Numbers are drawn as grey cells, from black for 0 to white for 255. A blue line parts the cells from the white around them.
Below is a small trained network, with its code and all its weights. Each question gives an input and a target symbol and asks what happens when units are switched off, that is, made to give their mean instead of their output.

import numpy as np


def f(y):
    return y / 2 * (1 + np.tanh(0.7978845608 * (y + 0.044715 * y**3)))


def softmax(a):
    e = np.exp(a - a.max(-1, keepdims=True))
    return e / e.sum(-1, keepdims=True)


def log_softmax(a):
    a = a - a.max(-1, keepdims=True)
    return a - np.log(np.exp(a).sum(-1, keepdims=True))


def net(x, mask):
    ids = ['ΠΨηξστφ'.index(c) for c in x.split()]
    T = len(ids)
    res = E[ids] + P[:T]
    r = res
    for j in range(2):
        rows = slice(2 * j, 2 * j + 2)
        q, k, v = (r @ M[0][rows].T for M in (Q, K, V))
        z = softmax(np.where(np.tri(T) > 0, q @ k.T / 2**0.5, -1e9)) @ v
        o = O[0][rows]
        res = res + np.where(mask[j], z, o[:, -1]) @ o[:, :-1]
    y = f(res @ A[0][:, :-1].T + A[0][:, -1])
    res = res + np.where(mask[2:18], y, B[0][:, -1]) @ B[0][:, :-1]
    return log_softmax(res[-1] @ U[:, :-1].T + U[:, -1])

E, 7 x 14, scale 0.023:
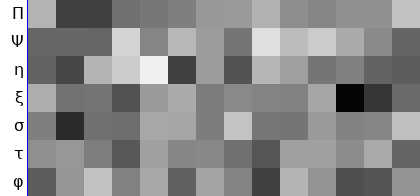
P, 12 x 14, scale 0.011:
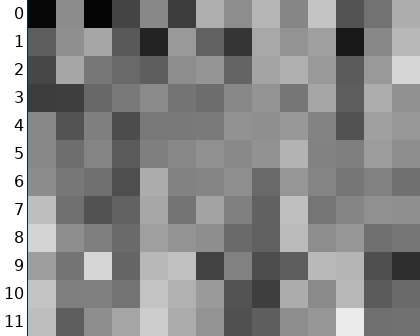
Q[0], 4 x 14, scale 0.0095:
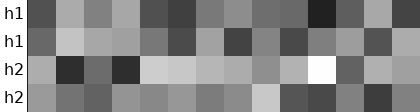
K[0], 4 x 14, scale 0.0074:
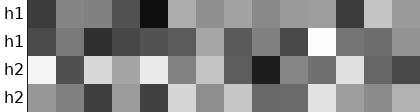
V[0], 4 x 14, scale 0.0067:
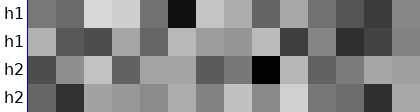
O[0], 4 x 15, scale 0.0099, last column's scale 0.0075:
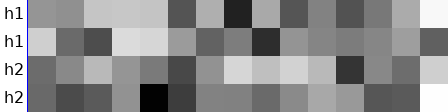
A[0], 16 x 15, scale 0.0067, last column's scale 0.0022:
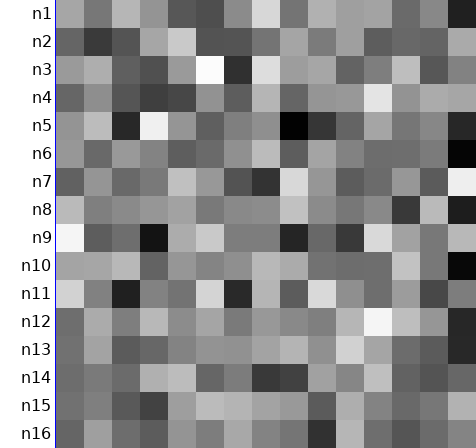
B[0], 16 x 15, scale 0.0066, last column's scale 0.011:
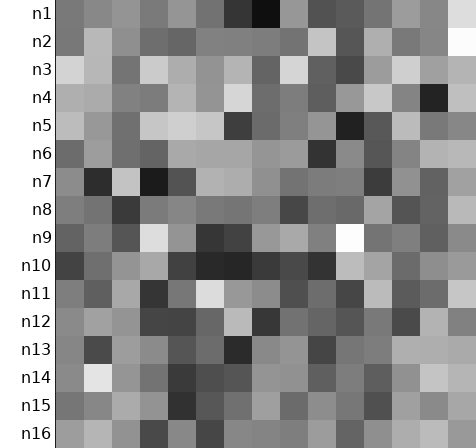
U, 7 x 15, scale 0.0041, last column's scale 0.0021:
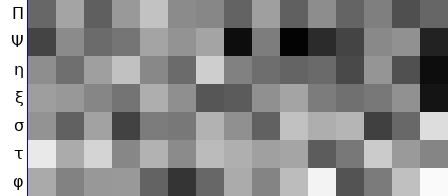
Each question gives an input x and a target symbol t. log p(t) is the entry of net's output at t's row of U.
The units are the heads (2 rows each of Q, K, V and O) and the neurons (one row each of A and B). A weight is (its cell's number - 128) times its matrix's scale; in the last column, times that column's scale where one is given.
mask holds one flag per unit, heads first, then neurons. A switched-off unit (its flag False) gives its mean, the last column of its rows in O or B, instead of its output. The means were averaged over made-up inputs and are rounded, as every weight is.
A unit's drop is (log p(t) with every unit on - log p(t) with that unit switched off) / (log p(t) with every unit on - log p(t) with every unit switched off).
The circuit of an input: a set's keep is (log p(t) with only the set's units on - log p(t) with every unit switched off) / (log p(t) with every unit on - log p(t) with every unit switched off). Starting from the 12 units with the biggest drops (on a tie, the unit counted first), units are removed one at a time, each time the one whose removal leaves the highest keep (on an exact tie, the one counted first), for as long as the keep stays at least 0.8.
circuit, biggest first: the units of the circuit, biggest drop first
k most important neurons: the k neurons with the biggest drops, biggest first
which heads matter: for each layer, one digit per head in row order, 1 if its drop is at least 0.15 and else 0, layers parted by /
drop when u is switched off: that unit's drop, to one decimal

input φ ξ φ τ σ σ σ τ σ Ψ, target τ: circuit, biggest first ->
h1; n3; h2
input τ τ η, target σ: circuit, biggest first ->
h1
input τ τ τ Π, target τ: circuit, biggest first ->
h1; h2; n3
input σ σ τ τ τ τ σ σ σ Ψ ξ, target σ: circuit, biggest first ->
n11; h1
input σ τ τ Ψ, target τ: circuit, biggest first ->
h2; h1; n3
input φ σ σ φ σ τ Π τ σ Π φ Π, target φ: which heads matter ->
01
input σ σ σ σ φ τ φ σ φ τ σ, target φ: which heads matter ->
11
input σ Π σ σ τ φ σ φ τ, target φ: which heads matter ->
01
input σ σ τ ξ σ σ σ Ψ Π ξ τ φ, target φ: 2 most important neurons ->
n11; n4
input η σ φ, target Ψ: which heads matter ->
11
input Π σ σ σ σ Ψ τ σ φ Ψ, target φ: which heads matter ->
01
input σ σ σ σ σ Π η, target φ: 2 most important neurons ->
n14; n11
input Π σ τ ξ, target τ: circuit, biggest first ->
h1; h2; n3
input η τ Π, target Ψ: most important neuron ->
n8
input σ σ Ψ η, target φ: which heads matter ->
10
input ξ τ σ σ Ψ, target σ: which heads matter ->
10
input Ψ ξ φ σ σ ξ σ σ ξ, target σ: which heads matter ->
11
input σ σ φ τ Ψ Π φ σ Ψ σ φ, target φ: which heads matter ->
01
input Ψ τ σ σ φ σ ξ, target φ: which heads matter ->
01
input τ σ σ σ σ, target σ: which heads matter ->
11
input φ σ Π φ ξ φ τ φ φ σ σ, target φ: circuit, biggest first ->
h2
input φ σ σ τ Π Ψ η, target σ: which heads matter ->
00
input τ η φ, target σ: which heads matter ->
11
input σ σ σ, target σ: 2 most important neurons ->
n11; n4
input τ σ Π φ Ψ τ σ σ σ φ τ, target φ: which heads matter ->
01
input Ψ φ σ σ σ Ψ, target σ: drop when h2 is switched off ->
0.3
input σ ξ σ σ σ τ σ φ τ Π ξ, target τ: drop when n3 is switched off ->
0.4
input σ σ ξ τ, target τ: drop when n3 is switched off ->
0.7
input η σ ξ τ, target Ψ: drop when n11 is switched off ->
-0.1
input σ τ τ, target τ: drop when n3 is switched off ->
0.9
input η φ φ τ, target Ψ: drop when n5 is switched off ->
0.0
